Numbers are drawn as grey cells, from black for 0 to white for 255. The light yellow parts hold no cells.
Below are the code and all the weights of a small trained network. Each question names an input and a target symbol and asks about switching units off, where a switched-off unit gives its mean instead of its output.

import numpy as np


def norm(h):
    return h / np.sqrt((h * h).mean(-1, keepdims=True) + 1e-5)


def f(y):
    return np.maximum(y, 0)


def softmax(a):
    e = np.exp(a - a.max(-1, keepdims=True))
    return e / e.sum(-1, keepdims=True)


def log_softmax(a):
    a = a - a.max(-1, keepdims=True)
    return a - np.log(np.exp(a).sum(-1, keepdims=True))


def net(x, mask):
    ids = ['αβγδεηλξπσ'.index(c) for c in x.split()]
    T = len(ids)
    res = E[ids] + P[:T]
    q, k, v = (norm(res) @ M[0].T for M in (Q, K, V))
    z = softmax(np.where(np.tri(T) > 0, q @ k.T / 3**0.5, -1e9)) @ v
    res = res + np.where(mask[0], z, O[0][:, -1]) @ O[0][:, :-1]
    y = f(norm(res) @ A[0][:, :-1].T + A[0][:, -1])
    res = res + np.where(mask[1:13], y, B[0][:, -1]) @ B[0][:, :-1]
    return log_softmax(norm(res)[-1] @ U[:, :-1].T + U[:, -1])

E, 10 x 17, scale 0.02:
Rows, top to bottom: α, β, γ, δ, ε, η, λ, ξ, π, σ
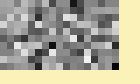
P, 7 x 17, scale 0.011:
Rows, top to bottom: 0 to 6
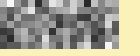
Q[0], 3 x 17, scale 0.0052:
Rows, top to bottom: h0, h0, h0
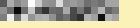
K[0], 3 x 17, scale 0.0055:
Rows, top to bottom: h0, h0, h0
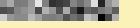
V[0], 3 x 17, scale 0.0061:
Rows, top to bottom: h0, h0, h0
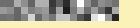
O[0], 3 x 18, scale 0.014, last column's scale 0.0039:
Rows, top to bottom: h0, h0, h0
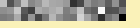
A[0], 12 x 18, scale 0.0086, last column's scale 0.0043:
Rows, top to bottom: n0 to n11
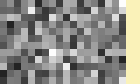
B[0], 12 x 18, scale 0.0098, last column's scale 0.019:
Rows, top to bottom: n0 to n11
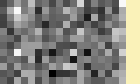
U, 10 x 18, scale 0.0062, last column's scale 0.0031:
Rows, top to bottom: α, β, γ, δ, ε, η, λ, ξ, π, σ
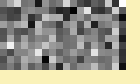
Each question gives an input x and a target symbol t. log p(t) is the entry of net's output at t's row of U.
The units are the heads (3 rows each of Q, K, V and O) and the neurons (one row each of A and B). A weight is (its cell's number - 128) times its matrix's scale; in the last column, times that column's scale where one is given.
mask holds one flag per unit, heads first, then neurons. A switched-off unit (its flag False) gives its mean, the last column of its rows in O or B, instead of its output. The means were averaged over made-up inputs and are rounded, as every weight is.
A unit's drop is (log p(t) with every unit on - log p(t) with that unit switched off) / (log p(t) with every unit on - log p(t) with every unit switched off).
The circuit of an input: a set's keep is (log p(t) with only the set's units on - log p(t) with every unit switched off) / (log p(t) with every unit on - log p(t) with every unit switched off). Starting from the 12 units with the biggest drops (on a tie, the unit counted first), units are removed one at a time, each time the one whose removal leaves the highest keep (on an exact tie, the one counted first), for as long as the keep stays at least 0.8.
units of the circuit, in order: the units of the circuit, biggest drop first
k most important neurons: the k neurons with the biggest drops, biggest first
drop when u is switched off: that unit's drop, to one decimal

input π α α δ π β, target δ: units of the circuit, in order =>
h0, n0, n7
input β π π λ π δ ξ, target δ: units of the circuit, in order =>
h0, n0
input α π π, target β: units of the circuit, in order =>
n7, n1
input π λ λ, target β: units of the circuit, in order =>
h0, n7
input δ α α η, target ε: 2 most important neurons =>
n7, n1
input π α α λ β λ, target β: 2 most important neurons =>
n7, n6
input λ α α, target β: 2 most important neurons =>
n7, n6
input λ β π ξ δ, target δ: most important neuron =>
n0
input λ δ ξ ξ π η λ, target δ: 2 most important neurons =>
n0, n3
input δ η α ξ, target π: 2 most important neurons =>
n7, n10
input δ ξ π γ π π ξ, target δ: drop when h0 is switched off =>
1.1
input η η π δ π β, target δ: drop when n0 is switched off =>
0.2
